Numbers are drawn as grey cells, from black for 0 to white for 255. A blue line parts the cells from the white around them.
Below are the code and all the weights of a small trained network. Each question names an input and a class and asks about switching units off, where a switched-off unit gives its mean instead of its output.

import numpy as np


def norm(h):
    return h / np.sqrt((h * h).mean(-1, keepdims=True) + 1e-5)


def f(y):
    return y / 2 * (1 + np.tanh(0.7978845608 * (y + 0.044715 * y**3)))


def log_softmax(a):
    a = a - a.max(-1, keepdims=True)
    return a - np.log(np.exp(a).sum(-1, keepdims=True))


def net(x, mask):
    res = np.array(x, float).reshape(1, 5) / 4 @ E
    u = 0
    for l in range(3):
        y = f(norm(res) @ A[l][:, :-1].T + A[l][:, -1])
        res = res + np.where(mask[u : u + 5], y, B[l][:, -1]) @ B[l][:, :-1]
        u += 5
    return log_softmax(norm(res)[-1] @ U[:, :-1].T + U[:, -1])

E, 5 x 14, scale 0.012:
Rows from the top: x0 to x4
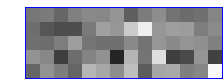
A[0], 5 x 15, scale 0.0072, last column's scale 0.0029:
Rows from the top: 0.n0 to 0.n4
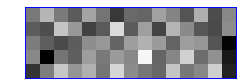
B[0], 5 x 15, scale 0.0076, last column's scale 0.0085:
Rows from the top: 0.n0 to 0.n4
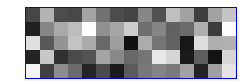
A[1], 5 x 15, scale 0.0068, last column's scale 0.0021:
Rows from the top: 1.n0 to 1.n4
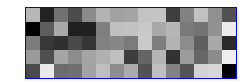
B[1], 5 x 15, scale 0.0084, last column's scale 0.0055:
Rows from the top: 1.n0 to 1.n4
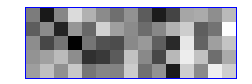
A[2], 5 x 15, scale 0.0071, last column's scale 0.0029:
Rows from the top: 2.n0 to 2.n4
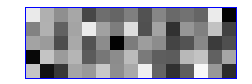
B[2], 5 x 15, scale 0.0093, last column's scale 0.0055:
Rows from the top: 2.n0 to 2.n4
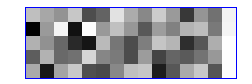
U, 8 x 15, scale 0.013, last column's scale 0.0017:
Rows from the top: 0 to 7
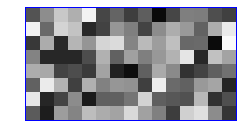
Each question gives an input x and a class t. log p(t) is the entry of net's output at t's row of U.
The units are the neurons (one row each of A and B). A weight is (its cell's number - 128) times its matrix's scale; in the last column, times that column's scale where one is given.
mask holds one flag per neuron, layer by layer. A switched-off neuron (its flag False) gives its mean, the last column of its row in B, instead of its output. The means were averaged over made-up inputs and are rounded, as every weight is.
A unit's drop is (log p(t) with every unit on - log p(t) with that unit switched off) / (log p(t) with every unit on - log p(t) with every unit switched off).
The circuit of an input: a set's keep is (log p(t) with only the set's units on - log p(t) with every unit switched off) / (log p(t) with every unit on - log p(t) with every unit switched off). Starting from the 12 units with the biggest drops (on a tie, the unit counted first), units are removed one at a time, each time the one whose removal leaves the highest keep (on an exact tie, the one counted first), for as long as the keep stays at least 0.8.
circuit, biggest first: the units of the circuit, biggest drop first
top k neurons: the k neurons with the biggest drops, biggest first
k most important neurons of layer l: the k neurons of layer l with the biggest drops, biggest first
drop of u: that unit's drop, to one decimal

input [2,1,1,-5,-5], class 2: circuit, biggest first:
[0.n3]
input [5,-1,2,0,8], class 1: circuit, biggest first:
[0.n4 2.n0]
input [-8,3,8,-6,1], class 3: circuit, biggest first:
[0.n4 1.n2]
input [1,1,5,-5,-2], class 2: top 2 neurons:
[0.n1 0.n3]
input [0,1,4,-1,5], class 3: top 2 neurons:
[1.n2 0.n2]
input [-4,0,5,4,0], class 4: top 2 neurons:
[0.n0 0.n1]
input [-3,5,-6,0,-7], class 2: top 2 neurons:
[0.n3 0.n4]
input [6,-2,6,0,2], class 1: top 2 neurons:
[0.n1 0.n3]
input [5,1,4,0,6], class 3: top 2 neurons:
[0.n4 0.n1]
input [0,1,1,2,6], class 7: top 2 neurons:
[0.n3 1.n0]
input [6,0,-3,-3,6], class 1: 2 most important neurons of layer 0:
[0.n4 0.n3]
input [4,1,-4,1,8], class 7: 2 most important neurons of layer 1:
[1.n0 1.n2]
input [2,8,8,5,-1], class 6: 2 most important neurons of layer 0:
[0.n2 0.n1]
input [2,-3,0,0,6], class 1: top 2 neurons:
[0.n4 0.n1]
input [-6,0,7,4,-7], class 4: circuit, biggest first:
[2.n2]
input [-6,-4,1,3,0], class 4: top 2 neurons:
[0.n1 0.n0]
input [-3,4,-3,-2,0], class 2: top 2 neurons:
[0.n3 0.n1]
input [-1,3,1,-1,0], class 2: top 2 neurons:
[0.n3 1.n1]
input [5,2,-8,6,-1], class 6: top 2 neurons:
[0.n1 2.n4]
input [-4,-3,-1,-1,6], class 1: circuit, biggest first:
[0.n4]
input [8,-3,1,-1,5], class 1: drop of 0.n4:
0.2
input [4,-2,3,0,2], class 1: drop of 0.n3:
0.3
